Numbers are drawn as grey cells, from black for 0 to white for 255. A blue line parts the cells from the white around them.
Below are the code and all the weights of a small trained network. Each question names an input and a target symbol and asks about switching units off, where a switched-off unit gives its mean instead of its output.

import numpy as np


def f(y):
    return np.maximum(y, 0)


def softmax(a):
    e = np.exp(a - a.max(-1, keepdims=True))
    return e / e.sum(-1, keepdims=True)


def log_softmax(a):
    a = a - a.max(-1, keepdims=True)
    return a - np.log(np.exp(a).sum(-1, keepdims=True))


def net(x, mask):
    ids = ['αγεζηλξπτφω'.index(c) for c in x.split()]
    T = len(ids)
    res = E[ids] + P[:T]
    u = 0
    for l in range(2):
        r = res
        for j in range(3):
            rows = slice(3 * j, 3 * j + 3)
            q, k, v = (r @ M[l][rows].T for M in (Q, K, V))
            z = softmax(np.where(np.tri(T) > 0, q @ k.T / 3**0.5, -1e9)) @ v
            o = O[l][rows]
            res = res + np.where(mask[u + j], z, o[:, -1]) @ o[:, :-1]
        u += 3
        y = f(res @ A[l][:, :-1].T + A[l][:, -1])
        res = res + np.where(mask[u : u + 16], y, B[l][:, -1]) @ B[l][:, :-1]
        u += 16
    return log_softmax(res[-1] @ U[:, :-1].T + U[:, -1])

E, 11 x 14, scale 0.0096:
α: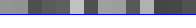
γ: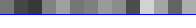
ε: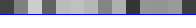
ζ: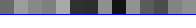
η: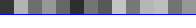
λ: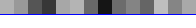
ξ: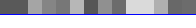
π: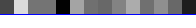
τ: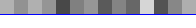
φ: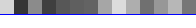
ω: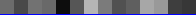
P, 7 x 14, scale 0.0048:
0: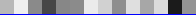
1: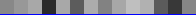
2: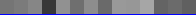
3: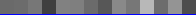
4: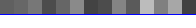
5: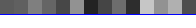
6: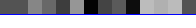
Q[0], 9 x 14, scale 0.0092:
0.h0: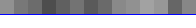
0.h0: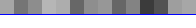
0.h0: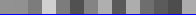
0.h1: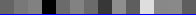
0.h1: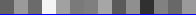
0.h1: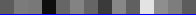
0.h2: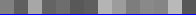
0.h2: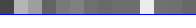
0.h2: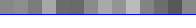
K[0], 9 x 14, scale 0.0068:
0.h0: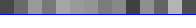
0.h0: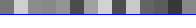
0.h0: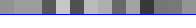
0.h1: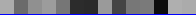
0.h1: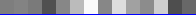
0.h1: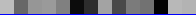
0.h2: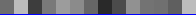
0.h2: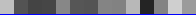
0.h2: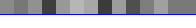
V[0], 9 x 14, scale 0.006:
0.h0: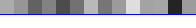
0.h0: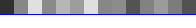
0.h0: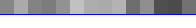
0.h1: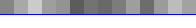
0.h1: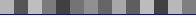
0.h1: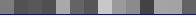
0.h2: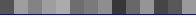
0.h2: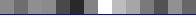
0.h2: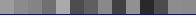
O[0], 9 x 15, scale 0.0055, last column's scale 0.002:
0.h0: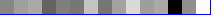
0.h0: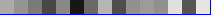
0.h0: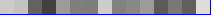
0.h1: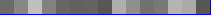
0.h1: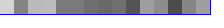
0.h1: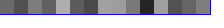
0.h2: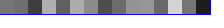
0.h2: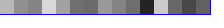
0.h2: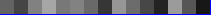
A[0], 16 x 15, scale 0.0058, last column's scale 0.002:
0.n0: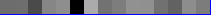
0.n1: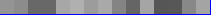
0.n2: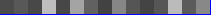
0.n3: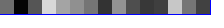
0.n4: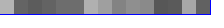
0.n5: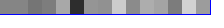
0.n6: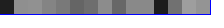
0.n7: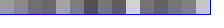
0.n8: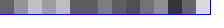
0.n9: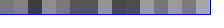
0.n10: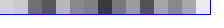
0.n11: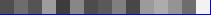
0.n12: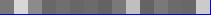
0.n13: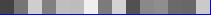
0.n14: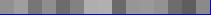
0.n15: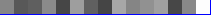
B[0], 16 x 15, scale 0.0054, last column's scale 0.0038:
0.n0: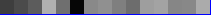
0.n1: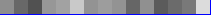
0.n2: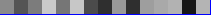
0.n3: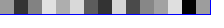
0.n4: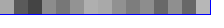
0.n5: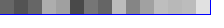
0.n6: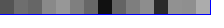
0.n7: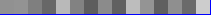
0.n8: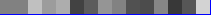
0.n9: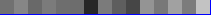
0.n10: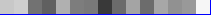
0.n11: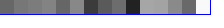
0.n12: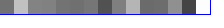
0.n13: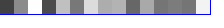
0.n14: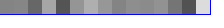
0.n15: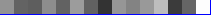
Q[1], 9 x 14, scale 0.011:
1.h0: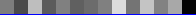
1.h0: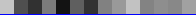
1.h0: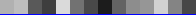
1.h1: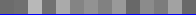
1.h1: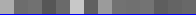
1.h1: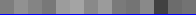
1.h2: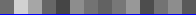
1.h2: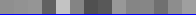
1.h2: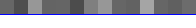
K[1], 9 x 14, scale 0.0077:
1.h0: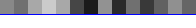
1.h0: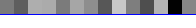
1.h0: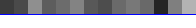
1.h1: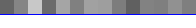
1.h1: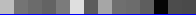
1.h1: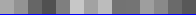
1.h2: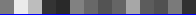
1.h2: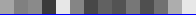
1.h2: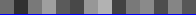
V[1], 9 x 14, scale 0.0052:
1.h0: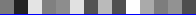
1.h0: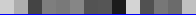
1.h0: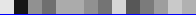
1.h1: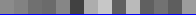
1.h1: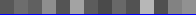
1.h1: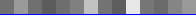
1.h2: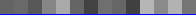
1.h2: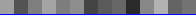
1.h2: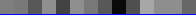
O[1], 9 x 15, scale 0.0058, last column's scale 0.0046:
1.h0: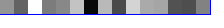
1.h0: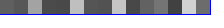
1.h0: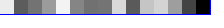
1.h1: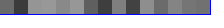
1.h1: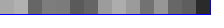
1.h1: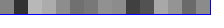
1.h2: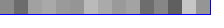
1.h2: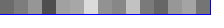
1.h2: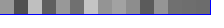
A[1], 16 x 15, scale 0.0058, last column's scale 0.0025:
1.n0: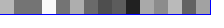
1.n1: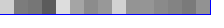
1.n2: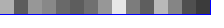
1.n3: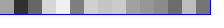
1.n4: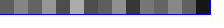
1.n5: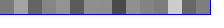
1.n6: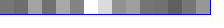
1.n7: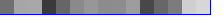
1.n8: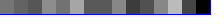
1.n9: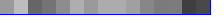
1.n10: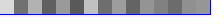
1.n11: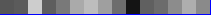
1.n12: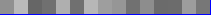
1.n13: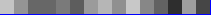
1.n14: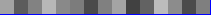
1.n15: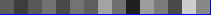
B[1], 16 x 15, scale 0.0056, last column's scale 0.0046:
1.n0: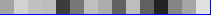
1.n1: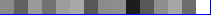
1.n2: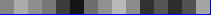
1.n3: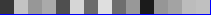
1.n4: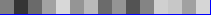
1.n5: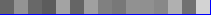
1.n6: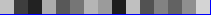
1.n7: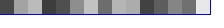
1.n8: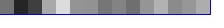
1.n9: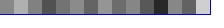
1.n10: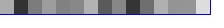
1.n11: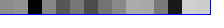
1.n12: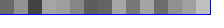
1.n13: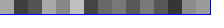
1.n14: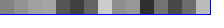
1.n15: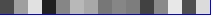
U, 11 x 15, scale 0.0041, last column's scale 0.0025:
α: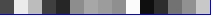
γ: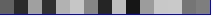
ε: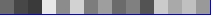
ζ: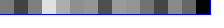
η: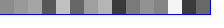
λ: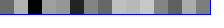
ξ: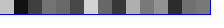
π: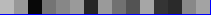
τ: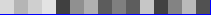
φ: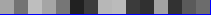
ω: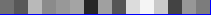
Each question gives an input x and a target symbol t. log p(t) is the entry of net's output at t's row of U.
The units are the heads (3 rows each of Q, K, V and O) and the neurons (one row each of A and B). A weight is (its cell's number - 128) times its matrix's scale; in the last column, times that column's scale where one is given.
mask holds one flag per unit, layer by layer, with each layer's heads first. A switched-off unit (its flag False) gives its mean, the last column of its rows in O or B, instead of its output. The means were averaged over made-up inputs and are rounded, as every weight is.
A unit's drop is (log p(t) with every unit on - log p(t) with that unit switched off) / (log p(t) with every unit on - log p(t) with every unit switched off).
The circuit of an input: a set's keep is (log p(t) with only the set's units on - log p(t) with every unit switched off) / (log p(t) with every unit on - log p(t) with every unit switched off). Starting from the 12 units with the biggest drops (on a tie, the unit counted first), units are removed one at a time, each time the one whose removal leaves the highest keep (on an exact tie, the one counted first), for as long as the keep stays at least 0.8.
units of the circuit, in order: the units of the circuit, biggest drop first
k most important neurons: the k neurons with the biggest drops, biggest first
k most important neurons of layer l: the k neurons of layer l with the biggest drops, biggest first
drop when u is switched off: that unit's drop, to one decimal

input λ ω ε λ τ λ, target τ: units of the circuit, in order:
0.h1; 1.n0
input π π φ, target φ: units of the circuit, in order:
0.h1; 1.h0; 1.n2; 1.n14
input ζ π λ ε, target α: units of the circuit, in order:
1.h1; 1.h0; 0.n13; 1.n7
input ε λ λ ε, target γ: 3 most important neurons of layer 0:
0.n13; 0.n7; 0.n10
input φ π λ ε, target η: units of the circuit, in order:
0.h0; 1.h0; 0.n13
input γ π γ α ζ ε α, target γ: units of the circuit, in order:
1.n4; 1.n15; 0.h0; 0.n11
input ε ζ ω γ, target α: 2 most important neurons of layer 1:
1.n15; 1.n7
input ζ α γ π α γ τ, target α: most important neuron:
1.n15
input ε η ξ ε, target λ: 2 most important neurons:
1.n11; 0.n13
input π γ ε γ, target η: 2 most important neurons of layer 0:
0.n9; 0.n4
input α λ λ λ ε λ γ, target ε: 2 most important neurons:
1.n3; 1.n6
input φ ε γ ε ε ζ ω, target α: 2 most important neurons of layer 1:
1.n7; 1.n15
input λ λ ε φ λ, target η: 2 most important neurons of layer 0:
0.n10; 0.n6
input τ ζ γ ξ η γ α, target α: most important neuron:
0.n5
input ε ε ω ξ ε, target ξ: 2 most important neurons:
1.n6; 0.n13
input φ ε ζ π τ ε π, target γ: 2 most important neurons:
1.n4; 1.n8
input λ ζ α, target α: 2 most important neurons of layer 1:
1.n7; 1.n15
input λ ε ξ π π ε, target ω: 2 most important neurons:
0.n13; 1.n11
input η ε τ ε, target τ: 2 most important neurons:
1.n0; 0.n13
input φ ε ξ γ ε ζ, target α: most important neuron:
1.n7
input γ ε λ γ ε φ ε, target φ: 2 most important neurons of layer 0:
0.n13; 0.n8
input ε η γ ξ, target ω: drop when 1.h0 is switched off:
0.4
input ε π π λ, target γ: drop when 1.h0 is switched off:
0.6
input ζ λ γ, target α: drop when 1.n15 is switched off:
0.2
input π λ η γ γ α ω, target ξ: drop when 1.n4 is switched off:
0.0
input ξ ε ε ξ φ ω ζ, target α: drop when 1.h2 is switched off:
0.9
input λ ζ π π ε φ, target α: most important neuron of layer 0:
0.n6
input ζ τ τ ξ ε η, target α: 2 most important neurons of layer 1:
1.n15; 1.n7
